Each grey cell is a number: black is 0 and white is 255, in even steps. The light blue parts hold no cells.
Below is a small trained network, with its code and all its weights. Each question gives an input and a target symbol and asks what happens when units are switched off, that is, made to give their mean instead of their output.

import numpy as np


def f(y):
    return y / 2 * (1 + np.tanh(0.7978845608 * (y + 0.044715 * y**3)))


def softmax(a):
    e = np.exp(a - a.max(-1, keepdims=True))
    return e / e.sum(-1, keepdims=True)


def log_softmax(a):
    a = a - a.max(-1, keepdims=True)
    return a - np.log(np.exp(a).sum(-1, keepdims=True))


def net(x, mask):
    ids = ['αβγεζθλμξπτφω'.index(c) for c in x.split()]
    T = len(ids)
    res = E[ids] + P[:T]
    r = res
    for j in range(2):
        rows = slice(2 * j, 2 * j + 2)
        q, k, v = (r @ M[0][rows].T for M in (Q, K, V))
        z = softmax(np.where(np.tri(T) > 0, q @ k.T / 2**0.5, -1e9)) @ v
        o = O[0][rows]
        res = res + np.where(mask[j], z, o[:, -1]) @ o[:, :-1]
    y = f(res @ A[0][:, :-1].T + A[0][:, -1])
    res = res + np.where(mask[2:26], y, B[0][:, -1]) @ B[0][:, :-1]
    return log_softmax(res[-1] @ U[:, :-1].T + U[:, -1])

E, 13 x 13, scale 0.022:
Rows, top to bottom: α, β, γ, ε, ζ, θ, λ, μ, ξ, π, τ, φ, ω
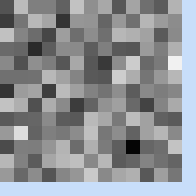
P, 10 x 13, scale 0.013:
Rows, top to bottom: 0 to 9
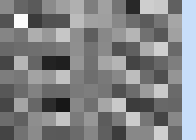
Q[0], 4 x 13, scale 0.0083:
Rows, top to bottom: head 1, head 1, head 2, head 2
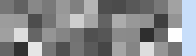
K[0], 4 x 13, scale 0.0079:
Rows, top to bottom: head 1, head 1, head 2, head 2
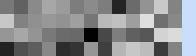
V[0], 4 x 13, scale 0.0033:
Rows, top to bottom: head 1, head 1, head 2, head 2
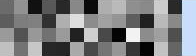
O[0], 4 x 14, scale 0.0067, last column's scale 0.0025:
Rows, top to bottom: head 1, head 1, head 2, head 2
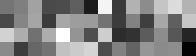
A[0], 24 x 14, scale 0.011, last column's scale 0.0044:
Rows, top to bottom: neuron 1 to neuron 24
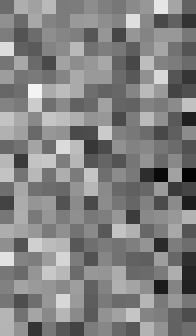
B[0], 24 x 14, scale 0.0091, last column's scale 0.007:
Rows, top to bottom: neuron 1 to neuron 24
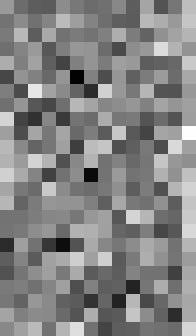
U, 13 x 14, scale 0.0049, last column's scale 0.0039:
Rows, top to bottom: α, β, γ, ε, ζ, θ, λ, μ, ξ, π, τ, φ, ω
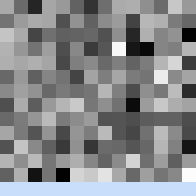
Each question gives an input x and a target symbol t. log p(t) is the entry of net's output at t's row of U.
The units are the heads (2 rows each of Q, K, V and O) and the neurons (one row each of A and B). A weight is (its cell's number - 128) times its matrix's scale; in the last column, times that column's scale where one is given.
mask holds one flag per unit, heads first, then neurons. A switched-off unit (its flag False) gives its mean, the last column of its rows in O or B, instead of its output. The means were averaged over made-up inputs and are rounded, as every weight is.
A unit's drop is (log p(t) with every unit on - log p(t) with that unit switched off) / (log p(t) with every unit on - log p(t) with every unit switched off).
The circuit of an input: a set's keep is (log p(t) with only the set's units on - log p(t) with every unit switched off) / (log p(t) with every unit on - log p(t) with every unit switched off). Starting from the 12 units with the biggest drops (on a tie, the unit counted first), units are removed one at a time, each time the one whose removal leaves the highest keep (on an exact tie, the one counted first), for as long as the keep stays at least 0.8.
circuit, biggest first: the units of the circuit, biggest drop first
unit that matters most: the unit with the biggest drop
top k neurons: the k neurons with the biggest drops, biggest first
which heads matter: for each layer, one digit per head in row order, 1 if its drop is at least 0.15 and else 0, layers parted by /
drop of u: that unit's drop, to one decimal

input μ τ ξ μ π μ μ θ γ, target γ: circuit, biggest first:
(neuron 13; neuron 21; head 1; neuron 2)
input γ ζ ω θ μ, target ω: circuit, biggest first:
(head 2; neuron 10; neuron 17)
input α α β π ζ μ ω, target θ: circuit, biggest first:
(neuron 6; neuron 24)
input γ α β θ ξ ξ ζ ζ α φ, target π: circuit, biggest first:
(neuron 9; head 2)
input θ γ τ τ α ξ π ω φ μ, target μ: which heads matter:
01
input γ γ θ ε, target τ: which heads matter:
00
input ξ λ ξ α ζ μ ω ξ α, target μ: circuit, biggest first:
(neuron 2; neuron 21)
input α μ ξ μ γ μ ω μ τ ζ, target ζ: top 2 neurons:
(neuron 12; neuron 11)
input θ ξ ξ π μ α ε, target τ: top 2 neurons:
(neuron 22; neuron 24)
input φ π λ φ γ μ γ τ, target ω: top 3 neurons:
(neuron 16; neuron 10; neuron 8)
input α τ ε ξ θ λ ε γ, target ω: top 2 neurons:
(neuron 17; neuron 10)
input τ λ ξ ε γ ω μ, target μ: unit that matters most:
neuron 19
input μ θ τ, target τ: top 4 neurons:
(neuron 13; neuron 18; neuron 20; neuron 22)
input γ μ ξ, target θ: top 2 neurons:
(neuron 18; neuron 10)
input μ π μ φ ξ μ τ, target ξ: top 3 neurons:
(neuron 20; neuron 16; neuron 22)
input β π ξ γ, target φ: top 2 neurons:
(neuron 23; neuron 24)
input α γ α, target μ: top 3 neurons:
(neuron 2; neuron 21; neuron 5)
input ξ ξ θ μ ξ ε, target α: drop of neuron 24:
0.1
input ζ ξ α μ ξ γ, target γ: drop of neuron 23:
0.1
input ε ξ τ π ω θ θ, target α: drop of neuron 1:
0.3
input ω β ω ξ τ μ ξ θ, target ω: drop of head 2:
0.2
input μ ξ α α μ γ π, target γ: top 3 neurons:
(neuron 1; neuron 6; neuron 14)
